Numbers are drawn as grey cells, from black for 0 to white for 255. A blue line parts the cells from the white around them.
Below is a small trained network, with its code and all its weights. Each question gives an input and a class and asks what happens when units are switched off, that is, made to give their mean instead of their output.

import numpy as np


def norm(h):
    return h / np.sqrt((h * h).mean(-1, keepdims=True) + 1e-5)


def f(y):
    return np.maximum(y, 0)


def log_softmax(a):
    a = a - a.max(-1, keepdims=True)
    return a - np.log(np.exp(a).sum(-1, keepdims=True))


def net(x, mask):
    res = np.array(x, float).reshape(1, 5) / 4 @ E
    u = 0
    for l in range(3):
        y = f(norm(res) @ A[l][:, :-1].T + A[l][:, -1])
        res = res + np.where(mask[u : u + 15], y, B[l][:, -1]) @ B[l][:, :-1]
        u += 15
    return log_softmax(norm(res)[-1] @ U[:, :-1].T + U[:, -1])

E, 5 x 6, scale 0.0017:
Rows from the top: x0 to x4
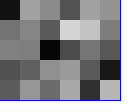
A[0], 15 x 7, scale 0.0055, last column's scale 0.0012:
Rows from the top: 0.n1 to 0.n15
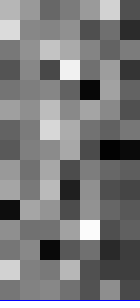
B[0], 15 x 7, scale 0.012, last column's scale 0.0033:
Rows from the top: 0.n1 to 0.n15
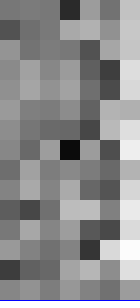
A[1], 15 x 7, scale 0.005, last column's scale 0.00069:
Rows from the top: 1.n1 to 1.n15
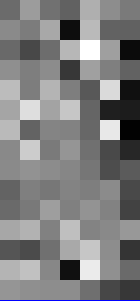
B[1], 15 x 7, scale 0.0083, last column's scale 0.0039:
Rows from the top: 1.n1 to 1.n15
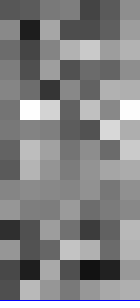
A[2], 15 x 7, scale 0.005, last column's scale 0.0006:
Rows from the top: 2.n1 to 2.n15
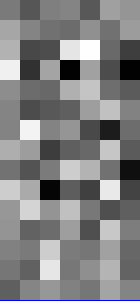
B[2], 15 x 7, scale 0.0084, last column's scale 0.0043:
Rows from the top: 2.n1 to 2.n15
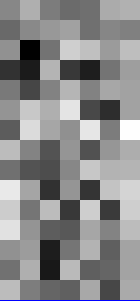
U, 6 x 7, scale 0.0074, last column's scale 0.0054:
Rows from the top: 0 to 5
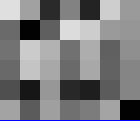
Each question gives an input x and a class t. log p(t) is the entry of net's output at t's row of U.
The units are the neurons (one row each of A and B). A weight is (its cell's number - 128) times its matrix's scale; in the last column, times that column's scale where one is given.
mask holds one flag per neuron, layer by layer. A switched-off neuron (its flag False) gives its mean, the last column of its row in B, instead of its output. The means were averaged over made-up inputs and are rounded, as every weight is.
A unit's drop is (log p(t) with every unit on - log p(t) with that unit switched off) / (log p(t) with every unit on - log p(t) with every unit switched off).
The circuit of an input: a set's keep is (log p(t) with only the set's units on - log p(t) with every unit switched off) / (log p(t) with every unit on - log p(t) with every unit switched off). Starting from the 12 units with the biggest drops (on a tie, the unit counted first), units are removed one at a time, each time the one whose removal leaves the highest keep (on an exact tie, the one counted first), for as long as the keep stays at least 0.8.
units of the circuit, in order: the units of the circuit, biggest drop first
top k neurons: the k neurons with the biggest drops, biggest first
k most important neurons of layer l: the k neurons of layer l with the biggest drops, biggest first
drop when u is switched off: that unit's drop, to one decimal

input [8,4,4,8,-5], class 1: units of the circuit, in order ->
0.n11
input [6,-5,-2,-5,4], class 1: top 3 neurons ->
0.n11; 0.n8; 0.n4
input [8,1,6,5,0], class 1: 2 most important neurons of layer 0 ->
0.n11; 0.n7
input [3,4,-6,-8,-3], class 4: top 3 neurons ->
0.n1; 0.n13; 1.n14
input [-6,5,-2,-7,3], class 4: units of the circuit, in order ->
0.n1; 1.n14
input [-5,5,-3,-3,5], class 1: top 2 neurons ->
0.n14; 0.n2
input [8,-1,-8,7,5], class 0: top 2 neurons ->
0.n7; 0.n3
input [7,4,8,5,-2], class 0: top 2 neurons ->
0.n13; 0.n14
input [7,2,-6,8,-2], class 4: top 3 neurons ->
0.n8; 0.n13; 0.n14
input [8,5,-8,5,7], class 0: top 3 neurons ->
0.n7; 0.n3; 0.n14
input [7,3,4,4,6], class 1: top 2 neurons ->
0.n11; 0.n12
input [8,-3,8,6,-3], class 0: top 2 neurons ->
0.n13; 0.n14
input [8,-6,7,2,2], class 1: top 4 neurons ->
0.n11; 0.n7; 0.n3; 0.n6
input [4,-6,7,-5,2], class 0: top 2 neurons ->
0.n13; 0.n4
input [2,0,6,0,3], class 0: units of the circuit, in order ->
0.n13
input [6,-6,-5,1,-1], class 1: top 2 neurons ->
0.n11; 0.n13
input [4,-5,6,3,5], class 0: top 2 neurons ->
0.n13; 0.n4
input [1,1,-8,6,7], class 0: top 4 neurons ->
0.n7; 0.n3; 0.n12; 0.n10
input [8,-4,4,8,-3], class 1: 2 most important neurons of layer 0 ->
0.n11; 0.n1
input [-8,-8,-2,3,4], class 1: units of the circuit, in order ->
0.n14
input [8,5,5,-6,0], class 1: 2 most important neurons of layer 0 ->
0.n11; 0.n8
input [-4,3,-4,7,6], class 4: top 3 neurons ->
0.n8; 0.n10; 0.n12
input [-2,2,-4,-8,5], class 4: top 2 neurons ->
0.n1; 0.n13
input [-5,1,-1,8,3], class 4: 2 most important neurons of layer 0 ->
0.n8; 0.n11
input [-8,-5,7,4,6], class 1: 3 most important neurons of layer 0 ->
0.n14; 0.n2; 0.n7
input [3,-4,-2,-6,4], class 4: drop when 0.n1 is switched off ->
0.9
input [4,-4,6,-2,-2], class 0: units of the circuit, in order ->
0.n13
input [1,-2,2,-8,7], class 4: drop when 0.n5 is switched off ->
-0.1
